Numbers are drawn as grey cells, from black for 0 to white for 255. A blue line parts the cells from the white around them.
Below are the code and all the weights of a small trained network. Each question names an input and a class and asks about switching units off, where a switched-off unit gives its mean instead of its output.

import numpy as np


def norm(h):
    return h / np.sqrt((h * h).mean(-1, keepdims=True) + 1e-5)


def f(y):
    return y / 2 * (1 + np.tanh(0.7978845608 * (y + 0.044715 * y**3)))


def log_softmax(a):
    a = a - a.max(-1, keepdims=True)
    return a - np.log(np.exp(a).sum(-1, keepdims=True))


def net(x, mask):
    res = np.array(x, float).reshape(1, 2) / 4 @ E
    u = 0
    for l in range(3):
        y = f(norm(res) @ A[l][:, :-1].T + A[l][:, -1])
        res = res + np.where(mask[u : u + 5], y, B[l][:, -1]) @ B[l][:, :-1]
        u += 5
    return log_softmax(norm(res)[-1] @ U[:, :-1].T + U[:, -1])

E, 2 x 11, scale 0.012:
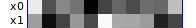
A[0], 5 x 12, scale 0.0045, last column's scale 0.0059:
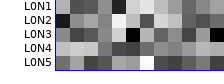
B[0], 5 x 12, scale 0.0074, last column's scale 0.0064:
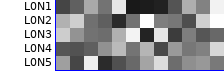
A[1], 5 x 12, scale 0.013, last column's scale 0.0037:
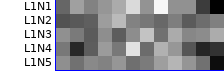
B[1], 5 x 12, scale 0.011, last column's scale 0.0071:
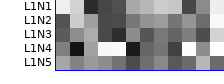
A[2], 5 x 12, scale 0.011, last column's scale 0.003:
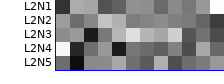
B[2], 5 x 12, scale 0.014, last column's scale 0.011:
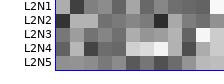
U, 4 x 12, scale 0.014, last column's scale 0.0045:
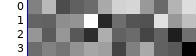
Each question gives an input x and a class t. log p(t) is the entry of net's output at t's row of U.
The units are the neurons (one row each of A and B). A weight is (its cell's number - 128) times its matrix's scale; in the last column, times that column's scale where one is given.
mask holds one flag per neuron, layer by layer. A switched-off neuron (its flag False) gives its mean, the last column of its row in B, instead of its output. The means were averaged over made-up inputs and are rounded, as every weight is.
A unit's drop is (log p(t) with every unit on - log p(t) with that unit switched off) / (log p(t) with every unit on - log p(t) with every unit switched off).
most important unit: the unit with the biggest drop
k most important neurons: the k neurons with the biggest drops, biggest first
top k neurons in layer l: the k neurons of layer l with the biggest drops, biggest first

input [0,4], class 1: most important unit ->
L0N2
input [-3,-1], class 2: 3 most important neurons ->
L0N2, L1N3, L1N1
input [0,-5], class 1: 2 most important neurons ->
L2N4, L1N3
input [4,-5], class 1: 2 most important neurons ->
L1N1, L0N2
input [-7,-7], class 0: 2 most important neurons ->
L0N1, L1N4
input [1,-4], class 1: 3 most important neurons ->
L2N4, L1N3, L0N2
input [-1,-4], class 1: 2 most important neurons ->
L1N1, L2N4
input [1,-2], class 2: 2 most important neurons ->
L0N4, L1N4
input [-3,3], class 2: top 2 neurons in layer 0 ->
L0N2, L0N1
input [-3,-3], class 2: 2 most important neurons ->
L1N4, L1N1
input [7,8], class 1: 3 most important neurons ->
L1N4, L0N2, L1N1
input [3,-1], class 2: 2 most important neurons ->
L0N4, L1N4
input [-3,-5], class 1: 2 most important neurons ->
L1N1, L2N4
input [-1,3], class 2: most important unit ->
L0N1
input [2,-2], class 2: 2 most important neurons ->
L0N4, L1N4
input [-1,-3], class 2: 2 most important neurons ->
L1N4, L1N1
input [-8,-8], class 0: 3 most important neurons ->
L0N1, L1N4, L2N5
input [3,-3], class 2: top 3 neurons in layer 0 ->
L0N4, L0N1, L0N2
